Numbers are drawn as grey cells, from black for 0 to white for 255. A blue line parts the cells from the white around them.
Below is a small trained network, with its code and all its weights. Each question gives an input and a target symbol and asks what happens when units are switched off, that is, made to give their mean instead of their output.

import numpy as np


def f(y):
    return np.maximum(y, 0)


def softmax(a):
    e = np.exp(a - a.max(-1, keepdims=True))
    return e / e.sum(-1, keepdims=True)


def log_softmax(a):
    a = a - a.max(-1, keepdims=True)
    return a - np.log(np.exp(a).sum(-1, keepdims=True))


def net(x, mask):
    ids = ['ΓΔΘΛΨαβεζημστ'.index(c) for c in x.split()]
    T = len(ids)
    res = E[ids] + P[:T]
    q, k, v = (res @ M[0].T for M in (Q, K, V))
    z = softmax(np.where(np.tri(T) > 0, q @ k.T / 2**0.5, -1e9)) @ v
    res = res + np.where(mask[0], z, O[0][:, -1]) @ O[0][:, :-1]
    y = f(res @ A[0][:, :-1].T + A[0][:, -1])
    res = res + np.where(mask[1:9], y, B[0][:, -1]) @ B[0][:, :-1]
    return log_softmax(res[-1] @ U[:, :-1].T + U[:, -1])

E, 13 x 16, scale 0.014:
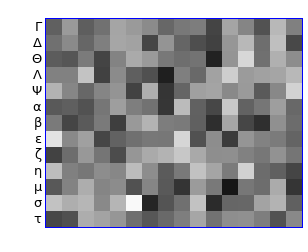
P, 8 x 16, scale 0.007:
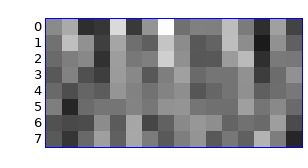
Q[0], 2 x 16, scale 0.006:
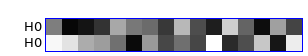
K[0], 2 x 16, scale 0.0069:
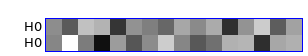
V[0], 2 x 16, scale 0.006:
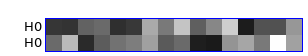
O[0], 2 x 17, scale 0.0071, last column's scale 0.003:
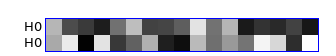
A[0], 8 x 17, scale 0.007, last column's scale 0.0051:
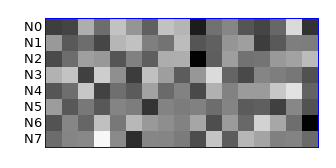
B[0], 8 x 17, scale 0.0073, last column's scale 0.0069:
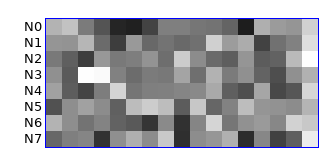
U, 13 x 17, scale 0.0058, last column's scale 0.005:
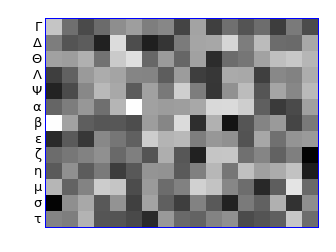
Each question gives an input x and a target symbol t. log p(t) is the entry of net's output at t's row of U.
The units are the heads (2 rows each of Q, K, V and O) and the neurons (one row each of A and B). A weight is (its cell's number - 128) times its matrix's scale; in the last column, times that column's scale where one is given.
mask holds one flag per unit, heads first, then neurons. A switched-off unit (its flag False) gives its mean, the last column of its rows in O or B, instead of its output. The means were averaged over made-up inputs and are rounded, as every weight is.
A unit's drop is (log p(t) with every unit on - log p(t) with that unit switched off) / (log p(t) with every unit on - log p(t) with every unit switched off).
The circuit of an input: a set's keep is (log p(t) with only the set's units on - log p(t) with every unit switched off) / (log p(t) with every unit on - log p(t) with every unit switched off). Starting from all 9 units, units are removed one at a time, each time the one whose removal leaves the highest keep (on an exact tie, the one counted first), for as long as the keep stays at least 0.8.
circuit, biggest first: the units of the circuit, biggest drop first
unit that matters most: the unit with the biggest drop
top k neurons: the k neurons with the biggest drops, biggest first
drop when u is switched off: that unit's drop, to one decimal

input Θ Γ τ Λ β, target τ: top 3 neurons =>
(N0; N1; N4)
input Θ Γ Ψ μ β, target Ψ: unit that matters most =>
N7
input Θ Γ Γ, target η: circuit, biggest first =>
(H0; N6)
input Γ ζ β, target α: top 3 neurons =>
(N1; N5; N0)
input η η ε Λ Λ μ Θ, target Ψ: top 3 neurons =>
(N7; N2; N6)
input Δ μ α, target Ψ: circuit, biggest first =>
(N2; N7; N6)
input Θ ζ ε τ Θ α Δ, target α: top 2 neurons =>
(N1; N5)
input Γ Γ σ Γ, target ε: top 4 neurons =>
(N7; N2; N4; N1)
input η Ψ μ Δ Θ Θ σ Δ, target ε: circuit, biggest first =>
(H0; N2; N7)
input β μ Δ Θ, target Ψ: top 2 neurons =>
(N7; N0)
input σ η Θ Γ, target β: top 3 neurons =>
(N0; N4; N5)
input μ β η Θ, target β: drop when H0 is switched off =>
1.0
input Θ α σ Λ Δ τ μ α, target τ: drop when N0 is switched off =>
0.7
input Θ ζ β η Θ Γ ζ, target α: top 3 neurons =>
(N1; N5; N6)
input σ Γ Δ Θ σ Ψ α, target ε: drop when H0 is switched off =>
1.2
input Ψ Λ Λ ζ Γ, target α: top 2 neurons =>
(N1; N5)
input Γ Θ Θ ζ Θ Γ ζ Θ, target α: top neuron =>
(N1)
